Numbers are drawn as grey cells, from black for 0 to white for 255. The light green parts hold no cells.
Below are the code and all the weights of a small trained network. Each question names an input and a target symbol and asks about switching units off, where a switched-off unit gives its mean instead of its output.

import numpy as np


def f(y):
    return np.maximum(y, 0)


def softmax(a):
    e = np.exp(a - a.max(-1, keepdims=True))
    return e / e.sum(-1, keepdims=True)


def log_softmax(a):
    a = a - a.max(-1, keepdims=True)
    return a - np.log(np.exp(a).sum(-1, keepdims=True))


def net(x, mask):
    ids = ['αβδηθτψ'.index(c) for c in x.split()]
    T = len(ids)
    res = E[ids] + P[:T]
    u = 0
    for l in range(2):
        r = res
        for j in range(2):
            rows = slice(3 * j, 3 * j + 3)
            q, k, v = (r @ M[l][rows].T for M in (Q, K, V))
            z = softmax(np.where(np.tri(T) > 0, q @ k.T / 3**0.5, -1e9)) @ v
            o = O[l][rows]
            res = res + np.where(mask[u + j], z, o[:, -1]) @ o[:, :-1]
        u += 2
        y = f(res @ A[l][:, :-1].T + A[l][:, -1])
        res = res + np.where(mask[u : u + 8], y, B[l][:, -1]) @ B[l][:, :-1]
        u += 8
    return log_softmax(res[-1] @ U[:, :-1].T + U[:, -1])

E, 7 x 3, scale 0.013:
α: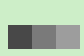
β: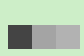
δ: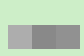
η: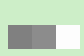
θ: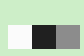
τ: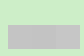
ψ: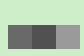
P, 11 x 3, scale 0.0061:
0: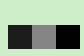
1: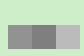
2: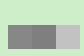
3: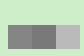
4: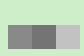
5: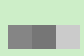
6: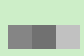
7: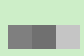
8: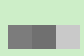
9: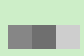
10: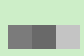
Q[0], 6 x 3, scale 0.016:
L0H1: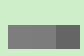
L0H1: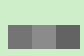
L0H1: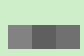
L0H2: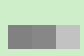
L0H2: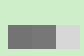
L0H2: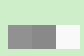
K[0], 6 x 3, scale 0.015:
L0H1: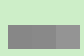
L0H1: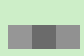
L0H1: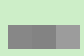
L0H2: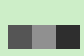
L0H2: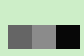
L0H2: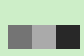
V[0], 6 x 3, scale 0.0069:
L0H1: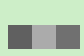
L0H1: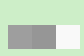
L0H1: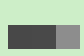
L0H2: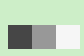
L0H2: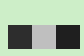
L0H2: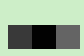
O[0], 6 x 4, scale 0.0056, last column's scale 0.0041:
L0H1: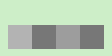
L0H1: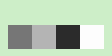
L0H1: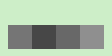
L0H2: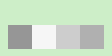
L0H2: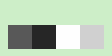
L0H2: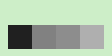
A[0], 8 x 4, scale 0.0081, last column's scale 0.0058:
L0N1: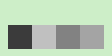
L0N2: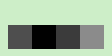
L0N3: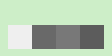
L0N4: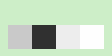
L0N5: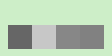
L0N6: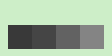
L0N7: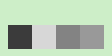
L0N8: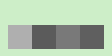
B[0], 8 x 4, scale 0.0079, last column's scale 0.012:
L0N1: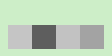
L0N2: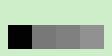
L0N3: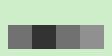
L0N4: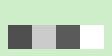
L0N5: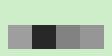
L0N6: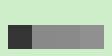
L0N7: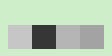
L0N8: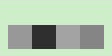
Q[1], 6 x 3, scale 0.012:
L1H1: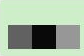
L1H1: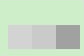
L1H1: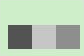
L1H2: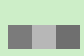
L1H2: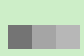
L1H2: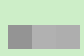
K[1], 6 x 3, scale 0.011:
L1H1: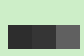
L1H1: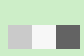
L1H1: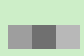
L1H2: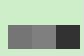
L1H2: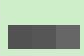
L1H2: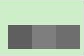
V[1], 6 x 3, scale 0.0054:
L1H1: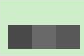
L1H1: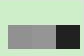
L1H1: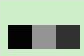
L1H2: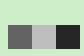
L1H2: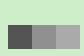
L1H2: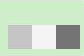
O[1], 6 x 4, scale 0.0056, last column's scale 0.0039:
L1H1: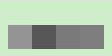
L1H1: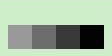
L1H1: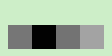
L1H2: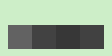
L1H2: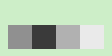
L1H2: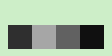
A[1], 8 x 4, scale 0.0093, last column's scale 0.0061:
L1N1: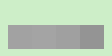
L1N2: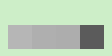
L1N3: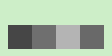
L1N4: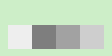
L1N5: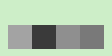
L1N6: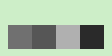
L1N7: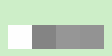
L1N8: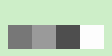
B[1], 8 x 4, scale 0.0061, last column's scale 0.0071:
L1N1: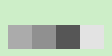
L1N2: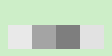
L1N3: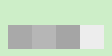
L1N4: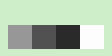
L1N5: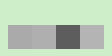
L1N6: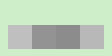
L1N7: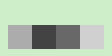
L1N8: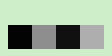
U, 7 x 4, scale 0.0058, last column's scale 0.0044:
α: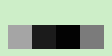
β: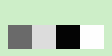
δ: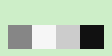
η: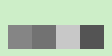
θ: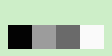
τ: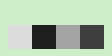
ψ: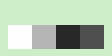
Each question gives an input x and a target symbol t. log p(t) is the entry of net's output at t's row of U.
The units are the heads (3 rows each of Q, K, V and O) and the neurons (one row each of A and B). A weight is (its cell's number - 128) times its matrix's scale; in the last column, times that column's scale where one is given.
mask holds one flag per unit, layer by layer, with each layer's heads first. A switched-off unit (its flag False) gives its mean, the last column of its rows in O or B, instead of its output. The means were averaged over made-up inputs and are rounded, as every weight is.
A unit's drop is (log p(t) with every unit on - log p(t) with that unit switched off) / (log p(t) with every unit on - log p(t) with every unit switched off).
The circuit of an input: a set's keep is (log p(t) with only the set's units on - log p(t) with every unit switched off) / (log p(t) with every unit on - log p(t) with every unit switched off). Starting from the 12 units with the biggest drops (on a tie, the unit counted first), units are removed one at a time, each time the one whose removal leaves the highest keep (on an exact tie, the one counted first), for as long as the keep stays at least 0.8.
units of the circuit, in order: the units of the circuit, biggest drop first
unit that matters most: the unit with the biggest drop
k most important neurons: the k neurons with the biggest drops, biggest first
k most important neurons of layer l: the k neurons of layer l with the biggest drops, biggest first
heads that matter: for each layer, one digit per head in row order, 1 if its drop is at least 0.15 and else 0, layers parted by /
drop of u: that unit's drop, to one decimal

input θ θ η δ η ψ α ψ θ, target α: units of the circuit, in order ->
(L0H2; L1H1; L0N3; L0N2)
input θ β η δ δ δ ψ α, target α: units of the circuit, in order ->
(L0H2; L1H1; L0N2)
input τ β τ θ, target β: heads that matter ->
00 / 11
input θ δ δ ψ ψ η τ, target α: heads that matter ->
01 / 00
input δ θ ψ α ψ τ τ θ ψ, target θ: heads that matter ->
00 / 00
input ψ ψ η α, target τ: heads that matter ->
01 / 11
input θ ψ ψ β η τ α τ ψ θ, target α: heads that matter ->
01 / 10
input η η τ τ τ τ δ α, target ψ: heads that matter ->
11 / 10
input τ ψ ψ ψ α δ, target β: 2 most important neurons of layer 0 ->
(L0N7; L0N1)
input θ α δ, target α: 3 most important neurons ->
(L0N2; L0N4; L1N3)
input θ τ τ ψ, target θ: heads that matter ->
00 / 01
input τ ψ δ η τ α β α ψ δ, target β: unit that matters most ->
L1H2
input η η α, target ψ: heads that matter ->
01 / 10
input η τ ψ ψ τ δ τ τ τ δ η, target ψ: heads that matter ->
11 / 10
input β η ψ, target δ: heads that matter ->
01 / 10
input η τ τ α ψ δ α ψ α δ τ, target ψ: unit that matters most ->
L0H2
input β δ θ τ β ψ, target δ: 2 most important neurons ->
(L1N4; L1N3)
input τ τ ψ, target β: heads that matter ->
01 / 10
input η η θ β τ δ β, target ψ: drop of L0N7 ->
0.2
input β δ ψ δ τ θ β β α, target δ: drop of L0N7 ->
0.0
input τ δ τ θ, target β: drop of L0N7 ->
0.2
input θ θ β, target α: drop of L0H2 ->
0.6
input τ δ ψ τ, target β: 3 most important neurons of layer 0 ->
(L0N1; L0N7; L0N4)
